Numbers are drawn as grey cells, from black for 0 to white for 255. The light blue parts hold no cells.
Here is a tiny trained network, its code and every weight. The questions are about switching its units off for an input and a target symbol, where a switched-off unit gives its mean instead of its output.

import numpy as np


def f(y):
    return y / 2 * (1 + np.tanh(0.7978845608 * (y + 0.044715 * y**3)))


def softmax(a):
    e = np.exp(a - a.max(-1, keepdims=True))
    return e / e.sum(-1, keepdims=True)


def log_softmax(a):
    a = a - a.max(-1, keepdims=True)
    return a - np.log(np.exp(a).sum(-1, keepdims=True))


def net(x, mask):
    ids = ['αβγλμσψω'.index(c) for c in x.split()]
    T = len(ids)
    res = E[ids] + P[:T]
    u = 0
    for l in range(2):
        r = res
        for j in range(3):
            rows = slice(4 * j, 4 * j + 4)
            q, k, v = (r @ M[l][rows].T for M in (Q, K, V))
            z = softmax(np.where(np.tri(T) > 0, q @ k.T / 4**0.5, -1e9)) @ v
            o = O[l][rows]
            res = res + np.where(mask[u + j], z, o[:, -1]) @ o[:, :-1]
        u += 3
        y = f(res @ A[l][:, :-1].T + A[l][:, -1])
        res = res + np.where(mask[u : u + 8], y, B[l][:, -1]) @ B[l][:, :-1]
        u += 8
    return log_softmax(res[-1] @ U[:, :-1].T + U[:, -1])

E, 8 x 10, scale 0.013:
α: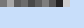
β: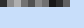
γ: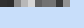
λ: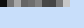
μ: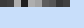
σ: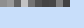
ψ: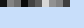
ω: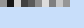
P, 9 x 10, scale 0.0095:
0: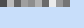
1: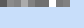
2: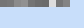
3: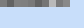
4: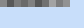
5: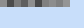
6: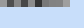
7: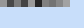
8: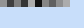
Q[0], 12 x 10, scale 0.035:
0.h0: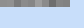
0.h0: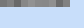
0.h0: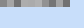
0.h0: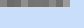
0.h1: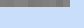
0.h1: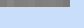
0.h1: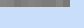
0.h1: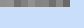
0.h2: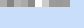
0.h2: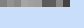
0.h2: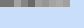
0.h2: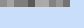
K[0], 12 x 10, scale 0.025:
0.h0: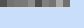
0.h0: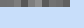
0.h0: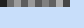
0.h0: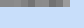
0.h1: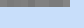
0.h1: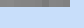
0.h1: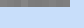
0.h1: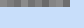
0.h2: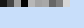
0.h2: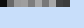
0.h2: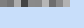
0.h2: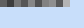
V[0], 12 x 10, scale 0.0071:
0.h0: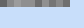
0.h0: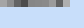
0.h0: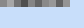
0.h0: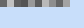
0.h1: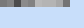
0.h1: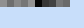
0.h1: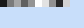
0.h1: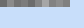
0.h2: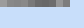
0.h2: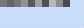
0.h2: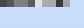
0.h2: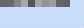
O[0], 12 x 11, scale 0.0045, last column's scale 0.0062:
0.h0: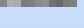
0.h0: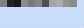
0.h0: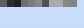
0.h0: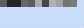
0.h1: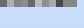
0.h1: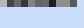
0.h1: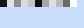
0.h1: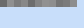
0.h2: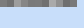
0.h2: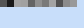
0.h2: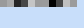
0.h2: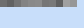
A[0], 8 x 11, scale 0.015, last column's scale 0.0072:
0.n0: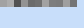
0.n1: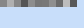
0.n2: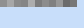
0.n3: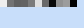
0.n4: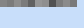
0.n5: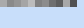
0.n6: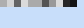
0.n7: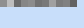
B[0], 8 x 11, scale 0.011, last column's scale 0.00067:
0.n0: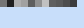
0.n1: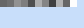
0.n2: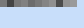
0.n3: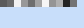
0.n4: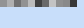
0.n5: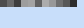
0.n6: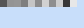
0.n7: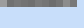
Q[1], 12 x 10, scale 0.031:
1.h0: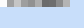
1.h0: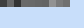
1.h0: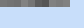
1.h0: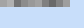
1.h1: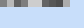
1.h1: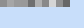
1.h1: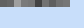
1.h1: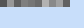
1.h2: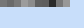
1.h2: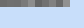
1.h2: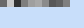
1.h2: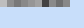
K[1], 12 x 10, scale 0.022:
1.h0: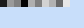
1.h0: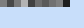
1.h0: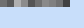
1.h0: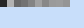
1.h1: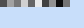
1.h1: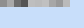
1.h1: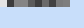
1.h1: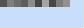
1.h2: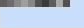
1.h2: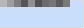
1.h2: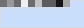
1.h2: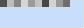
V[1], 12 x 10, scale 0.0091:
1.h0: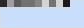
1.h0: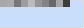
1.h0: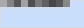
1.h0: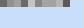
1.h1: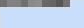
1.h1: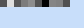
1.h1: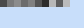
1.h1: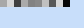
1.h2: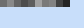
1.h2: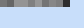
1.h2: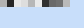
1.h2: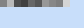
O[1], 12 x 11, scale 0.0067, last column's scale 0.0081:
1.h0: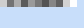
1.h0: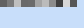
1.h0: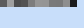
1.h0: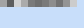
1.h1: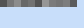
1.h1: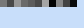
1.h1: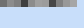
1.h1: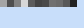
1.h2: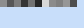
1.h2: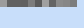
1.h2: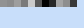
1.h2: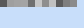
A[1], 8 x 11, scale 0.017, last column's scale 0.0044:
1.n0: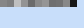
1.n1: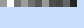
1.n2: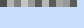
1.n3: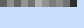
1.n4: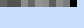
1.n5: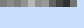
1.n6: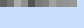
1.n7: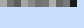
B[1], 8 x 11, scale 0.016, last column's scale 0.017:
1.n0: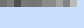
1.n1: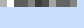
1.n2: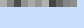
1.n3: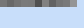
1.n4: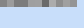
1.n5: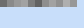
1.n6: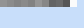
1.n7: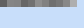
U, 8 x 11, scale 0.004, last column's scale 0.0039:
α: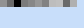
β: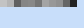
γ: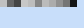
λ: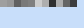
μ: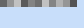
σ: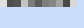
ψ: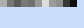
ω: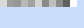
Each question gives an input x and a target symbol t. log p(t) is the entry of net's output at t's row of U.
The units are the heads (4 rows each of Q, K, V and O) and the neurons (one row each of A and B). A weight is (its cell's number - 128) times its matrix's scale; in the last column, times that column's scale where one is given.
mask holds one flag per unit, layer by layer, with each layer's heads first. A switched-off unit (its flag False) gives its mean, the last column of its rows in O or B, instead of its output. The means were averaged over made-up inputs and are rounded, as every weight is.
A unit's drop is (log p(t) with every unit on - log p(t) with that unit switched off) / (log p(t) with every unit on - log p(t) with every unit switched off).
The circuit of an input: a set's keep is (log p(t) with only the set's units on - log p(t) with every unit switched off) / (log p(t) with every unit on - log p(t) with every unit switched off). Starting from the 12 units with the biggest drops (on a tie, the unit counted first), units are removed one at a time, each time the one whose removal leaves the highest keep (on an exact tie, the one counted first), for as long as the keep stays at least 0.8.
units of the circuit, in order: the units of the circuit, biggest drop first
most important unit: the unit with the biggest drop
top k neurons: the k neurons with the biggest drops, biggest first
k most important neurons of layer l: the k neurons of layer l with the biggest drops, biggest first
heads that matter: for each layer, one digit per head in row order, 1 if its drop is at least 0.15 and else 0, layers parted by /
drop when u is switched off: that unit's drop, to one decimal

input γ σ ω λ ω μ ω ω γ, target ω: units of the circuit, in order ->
0.n6; 1.h0
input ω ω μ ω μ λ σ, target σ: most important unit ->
0.h1
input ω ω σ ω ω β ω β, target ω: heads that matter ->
001 / 011
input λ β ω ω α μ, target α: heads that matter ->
100 / 100
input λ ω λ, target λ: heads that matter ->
001 / 010
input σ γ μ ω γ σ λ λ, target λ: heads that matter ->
111 / 100
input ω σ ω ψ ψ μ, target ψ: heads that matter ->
011 / 001
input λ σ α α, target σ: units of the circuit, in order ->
0.n6; 0.h2; 1.h1
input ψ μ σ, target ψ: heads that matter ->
001 / 001
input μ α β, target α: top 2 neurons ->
0.n0; 1.n6
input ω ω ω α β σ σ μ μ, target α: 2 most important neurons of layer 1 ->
1.n4; 1.n6
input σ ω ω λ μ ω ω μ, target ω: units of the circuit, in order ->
0.h2; 1.h1; 1.h2
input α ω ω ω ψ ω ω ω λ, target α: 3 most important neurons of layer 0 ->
0.n0; 0.n7; 0.n6
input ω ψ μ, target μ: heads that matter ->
001 / 010
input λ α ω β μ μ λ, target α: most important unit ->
1.h0
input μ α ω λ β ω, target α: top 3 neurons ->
0.n0; 1.n6; 0.n7
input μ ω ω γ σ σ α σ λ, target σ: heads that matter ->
001 / 011
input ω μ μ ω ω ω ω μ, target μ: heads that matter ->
000 / 010
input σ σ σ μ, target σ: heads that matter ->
000 / 011
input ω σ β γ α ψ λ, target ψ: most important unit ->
1.h2
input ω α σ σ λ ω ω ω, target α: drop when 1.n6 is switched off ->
0.1
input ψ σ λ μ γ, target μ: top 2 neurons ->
0.n6; 1.n6
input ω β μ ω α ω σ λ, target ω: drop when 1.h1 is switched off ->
0.2
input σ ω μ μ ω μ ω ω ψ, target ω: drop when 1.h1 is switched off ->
0.3
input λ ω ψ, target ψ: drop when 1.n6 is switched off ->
0.1
